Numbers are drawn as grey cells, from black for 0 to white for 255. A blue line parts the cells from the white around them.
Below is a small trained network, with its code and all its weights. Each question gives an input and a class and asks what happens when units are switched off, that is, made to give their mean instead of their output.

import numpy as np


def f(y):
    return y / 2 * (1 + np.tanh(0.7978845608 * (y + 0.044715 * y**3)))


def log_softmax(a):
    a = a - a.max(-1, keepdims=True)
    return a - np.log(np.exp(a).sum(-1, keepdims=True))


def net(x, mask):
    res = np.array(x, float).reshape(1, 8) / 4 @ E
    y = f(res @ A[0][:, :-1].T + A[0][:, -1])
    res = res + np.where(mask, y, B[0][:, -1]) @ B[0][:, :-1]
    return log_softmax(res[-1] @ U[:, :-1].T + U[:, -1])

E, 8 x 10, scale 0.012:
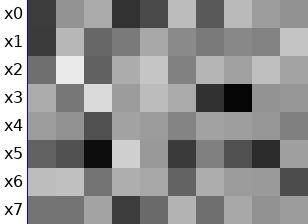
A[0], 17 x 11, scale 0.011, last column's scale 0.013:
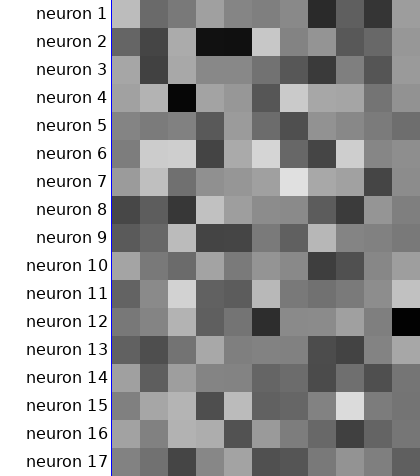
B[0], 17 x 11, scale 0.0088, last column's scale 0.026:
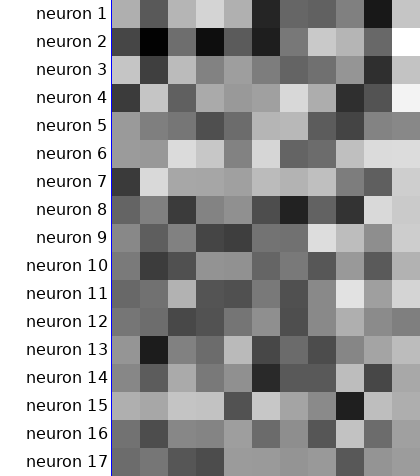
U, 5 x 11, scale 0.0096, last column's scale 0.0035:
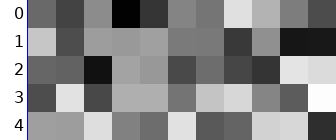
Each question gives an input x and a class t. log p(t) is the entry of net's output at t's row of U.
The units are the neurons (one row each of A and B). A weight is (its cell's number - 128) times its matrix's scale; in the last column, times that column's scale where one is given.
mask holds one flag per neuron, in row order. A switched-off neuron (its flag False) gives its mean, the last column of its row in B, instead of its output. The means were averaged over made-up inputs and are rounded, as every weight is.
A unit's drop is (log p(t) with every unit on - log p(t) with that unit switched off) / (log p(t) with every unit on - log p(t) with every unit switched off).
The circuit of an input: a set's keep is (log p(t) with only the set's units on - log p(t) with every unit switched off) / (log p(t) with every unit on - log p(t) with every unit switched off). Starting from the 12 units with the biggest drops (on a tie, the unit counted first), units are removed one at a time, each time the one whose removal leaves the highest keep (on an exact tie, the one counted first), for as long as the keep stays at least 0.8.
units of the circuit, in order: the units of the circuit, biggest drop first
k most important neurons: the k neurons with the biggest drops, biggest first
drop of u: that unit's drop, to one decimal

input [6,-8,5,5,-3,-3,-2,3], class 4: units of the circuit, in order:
(neuron 6)
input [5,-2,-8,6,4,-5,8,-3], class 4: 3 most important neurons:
(neuron 6; neuron 11; neuron 15)
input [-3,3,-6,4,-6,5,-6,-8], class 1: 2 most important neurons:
(neuron 3; neuron 1)
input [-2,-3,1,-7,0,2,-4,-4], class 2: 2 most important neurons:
(neuron 8; neuron 7)
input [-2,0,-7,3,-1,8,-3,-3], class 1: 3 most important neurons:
(neuron 3; neuron 1; neuron 14)
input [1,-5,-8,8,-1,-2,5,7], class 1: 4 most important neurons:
(neuron 3; neuron 1; neuron 14; neuron 16)
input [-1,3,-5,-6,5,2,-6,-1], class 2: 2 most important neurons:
(neuron 8; neuron 11)
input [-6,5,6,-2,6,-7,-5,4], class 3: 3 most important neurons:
(neuron 7; neuron 4; neuron 11)
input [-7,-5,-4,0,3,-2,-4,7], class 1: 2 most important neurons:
(neuron 1; neuron 3)
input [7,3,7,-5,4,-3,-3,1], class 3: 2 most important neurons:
(neuron 7; neuron 4)
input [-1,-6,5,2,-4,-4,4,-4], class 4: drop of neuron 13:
0.1
